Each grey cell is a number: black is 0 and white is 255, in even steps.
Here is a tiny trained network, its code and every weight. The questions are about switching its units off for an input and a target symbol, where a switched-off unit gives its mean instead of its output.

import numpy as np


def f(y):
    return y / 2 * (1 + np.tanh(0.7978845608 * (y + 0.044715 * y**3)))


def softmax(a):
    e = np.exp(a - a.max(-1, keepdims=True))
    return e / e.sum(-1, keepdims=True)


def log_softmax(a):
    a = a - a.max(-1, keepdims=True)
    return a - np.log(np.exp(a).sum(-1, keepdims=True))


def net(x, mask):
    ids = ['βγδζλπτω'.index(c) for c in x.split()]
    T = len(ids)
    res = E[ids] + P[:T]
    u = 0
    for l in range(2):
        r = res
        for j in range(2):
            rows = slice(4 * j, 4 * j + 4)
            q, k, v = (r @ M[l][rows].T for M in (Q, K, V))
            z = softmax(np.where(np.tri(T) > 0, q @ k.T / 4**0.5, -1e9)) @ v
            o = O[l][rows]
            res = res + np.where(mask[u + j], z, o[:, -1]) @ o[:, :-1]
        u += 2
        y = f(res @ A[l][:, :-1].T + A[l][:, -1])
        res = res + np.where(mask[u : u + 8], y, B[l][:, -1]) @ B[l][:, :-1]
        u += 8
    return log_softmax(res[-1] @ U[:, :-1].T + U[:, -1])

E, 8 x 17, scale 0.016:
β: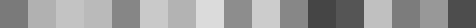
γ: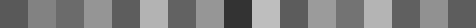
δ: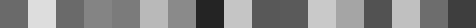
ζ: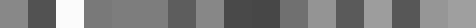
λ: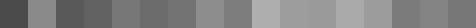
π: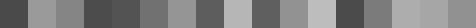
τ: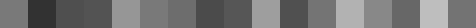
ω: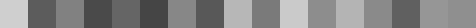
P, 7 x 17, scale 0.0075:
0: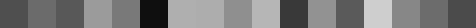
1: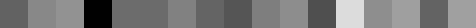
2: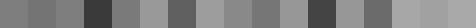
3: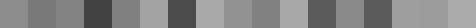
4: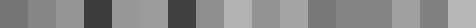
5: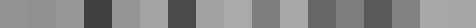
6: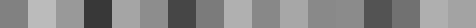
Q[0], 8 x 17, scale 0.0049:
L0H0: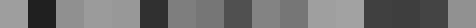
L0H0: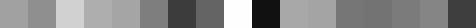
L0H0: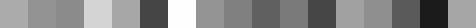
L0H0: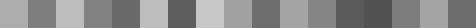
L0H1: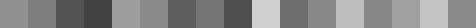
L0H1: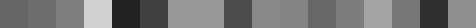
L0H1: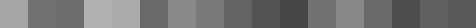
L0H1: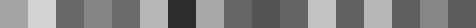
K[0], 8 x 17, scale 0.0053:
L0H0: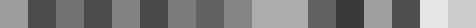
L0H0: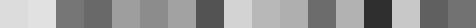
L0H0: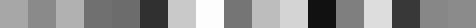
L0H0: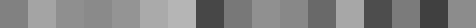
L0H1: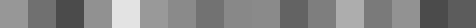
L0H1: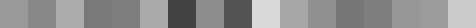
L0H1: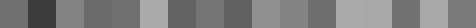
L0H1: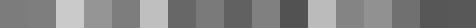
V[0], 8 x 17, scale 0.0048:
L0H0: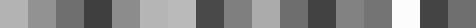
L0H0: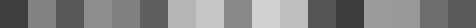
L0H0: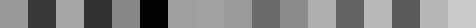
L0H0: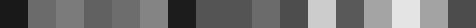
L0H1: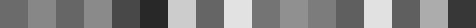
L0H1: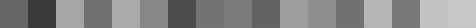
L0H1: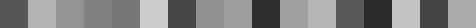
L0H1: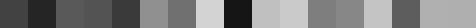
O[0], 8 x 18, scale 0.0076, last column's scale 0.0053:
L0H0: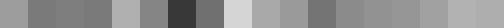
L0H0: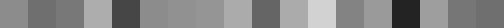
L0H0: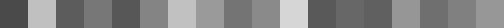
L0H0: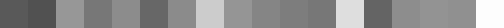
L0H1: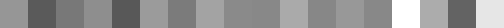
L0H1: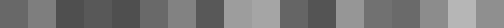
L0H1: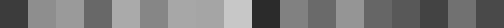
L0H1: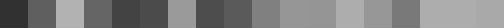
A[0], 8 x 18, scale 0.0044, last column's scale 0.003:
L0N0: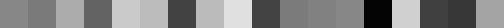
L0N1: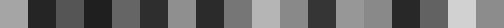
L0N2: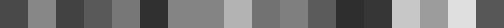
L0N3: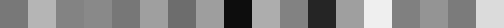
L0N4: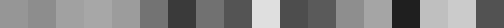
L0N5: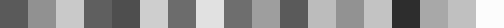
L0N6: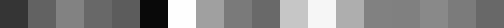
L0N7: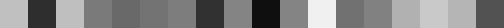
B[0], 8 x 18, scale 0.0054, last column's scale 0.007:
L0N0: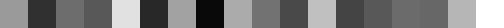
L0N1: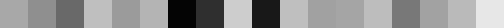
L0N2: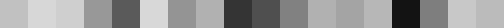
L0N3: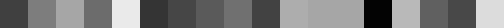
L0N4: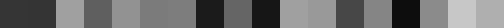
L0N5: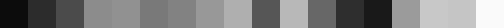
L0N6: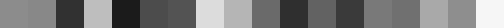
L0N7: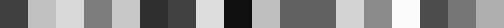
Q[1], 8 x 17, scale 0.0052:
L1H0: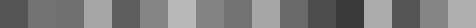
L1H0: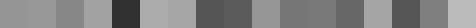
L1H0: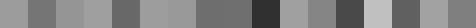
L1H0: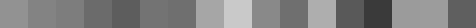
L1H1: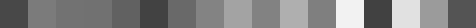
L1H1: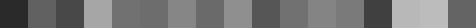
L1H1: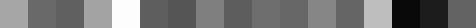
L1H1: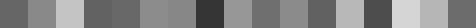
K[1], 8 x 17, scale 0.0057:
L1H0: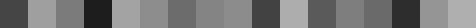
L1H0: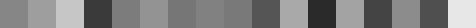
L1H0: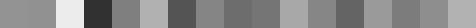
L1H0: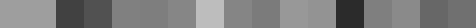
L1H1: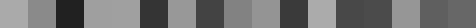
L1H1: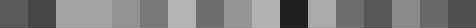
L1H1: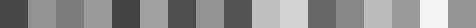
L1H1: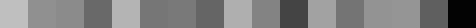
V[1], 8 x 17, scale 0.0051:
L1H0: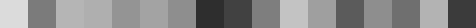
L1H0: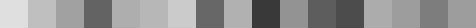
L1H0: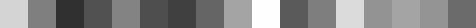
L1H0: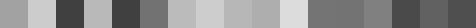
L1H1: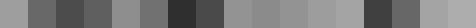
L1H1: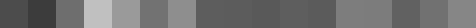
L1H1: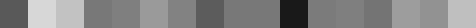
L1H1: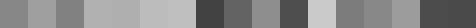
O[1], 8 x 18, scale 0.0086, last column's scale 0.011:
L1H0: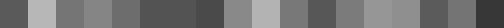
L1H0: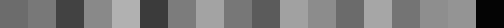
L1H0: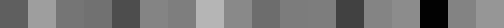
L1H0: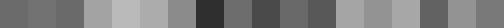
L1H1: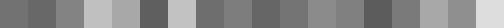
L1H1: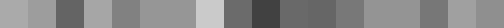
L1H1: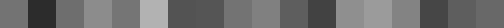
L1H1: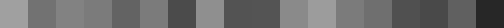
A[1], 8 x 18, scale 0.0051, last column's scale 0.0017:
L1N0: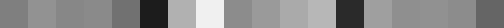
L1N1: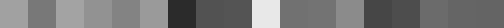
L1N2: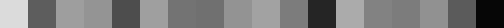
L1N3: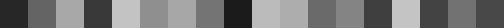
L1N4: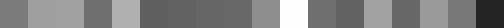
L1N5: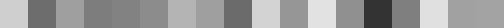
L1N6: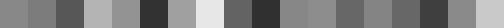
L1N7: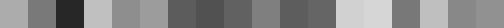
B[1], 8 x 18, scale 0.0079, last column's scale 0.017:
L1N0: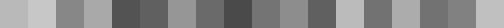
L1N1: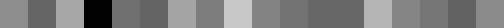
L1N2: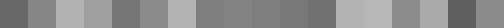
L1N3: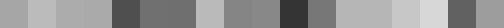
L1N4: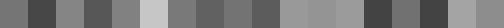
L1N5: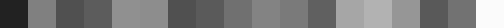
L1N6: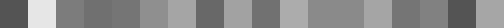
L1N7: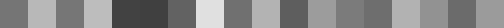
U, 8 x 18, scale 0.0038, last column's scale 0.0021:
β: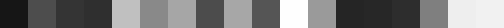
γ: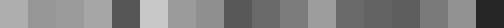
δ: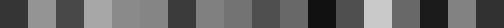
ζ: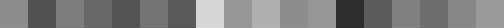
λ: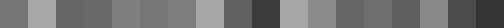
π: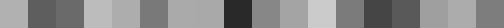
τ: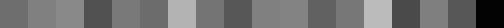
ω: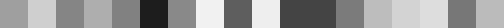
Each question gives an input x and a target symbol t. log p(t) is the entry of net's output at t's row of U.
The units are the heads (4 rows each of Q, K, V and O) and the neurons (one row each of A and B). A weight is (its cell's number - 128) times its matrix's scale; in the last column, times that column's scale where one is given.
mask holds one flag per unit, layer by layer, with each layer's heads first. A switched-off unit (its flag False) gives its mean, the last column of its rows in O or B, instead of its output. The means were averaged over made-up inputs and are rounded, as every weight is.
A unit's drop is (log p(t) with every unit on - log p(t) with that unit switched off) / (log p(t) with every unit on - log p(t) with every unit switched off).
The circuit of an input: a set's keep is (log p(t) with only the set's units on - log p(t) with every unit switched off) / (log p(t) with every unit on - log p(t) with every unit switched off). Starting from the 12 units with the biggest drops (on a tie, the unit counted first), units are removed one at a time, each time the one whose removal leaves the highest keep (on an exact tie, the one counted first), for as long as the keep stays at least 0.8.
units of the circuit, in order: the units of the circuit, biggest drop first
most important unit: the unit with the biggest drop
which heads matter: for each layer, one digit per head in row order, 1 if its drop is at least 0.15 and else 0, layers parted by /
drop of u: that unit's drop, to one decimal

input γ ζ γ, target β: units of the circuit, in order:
L0H1, L0N5, L0N4
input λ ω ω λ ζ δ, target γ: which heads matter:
11 / 11
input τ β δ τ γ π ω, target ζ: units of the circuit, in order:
L1H0, L0H1
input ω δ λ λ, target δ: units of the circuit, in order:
L1H0, L0H0, L0H1
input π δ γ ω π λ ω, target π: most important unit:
L0H0
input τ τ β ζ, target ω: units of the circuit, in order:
L0N7, L1N3
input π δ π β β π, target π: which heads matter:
11 / 11
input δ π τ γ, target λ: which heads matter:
01 / 11
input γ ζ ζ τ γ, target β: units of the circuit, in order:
L0H1, L0N5
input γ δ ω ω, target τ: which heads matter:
11 / 10
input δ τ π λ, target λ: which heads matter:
01 / 11
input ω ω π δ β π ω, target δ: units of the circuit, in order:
L1H0, L0H1, L0H0, L0N5
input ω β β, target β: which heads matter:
10 / 00
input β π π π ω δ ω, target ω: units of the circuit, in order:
L1H0, L0H0, L1N7
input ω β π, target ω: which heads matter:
01 / 00
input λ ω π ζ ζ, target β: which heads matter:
11 / 10
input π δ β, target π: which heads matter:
11 / 11
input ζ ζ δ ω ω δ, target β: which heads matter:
01 / 00
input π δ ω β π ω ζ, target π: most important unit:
L0N6
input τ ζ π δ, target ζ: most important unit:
L1H0
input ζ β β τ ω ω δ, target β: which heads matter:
01 / 10
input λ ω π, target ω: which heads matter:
00 / 01
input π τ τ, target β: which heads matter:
01 / 10
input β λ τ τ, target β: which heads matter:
01 / 01
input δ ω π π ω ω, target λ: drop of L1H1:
0.4
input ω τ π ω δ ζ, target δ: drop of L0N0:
0.1
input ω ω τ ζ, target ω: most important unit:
L1N3
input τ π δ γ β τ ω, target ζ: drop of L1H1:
0.2
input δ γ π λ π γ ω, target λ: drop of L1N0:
0.2
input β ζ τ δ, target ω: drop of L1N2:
0.0
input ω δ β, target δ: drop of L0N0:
0.1
